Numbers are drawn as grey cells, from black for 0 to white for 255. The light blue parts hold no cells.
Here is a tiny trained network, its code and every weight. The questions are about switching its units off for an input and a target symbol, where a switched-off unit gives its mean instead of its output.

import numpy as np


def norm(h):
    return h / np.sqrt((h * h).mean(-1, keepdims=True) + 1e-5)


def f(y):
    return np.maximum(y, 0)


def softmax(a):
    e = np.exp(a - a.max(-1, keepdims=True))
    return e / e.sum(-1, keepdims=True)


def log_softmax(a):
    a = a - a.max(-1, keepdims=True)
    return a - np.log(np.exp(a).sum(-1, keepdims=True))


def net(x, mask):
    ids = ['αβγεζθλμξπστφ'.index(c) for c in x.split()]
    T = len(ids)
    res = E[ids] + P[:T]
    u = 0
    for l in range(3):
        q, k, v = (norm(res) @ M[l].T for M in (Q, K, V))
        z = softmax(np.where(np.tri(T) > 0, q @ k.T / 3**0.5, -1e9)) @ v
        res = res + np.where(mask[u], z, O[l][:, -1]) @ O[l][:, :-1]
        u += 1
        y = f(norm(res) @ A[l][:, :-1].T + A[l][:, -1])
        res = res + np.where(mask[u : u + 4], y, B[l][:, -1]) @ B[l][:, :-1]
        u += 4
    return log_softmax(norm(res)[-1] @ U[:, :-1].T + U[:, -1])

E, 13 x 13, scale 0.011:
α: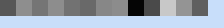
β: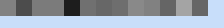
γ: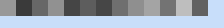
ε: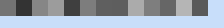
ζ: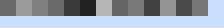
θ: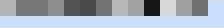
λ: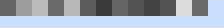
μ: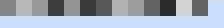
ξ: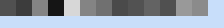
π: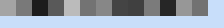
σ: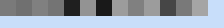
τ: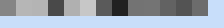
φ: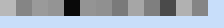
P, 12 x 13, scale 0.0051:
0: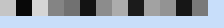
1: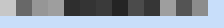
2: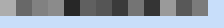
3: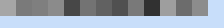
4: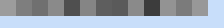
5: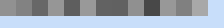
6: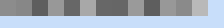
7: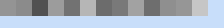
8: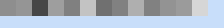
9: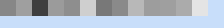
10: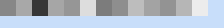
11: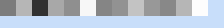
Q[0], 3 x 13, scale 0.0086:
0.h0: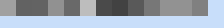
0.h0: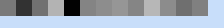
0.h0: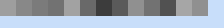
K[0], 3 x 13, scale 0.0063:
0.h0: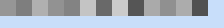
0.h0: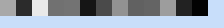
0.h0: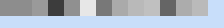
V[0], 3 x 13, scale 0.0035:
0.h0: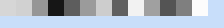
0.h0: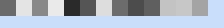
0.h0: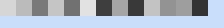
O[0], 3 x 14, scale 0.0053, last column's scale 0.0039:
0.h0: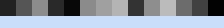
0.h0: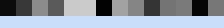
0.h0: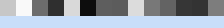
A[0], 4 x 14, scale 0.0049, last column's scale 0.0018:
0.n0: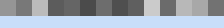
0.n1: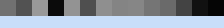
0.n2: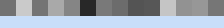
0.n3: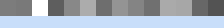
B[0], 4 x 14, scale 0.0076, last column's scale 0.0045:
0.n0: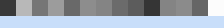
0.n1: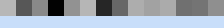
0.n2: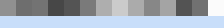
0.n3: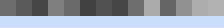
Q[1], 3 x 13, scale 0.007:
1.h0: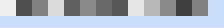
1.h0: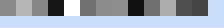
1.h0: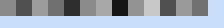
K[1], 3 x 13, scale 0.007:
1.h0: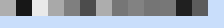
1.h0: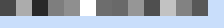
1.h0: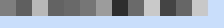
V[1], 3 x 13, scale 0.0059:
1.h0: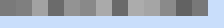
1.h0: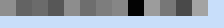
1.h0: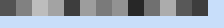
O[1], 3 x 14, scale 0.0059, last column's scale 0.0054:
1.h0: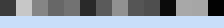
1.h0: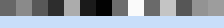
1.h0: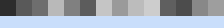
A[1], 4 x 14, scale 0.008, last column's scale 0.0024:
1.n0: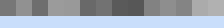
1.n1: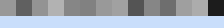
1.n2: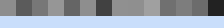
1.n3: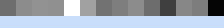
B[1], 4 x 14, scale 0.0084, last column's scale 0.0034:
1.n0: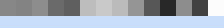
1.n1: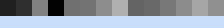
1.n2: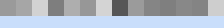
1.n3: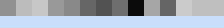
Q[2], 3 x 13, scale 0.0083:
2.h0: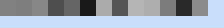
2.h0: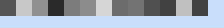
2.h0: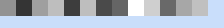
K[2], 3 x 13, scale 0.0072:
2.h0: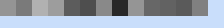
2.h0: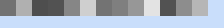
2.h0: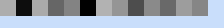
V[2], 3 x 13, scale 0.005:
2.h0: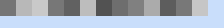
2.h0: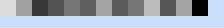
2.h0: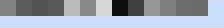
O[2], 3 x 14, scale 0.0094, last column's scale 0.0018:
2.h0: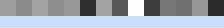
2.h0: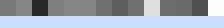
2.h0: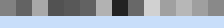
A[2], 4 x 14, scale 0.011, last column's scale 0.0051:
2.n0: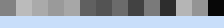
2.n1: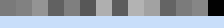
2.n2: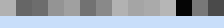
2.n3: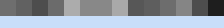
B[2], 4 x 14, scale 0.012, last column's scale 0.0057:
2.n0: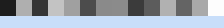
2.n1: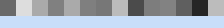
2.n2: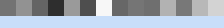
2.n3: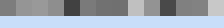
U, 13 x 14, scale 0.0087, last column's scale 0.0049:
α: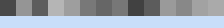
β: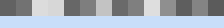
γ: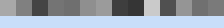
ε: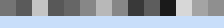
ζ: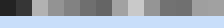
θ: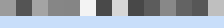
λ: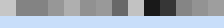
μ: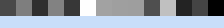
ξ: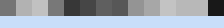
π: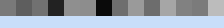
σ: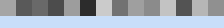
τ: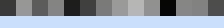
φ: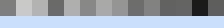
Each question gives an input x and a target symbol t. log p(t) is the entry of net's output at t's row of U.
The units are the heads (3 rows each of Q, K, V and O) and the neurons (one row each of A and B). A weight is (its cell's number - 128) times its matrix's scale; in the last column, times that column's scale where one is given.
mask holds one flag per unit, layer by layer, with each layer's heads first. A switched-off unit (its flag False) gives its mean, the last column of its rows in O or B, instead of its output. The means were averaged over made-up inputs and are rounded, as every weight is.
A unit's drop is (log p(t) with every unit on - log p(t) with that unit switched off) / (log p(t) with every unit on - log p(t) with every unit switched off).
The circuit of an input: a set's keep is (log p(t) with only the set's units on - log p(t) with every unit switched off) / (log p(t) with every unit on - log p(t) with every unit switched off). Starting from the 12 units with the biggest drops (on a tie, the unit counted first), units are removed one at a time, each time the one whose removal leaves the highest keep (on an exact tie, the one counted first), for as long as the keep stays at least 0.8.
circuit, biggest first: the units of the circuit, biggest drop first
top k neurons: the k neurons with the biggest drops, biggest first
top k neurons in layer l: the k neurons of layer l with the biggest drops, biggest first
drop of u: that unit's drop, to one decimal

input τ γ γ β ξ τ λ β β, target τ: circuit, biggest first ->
(1.h0)
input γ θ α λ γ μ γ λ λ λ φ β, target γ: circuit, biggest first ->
(2.h0; 0.h0)
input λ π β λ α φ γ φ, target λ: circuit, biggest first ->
(0.h0; 1.n3; 2.h0)
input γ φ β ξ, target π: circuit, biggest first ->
(0.n1; 1.h0)
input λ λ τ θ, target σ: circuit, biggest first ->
(2.n2; 0.n0)
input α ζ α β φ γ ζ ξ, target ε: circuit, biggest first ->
(0.h0; 2.n0)
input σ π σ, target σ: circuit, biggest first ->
(1.h0; 2.n2)
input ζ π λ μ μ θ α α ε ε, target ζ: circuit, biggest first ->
(1.h0; 0.h0; 0.n0)
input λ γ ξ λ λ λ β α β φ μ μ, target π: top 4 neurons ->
(0.n1; 1.n0; 0.n0; 0.n3)
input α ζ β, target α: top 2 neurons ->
(0.n2; 2.n0)
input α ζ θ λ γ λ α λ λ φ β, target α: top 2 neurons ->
(2.n0; 1.n3)
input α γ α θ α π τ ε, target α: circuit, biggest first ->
(0.h0; 1.n3; 2.n0)
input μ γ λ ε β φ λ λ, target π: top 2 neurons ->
(0.n1; 0.n3)
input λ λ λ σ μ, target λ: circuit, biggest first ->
(2.h0)
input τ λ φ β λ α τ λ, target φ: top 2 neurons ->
(2.n1; 2.n0)
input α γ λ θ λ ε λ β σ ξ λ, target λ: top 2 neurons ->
(0.n0; 2.n0)
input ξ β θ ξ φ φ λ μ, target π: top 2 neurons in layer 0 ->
(0.n1; 0.n3)
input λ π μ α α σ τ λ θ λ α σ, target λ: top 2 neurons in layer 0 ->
(0.n2; 0.n0)
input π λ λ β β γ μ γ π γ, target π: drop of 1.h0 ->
1.0
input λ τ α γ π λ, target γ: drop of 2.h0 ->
0.8
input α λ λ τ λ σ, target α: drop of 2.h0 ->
0.0
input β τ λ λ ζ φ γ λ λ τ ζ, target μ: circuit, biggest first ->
(0.h0)
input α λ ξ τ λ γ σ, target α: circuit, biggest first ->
(0.h0; 0.n2; 2.n0)
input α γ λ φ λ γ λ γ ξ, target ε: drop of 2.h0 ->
0.1
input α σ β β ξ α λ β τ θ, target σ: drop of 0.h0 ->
-0.1
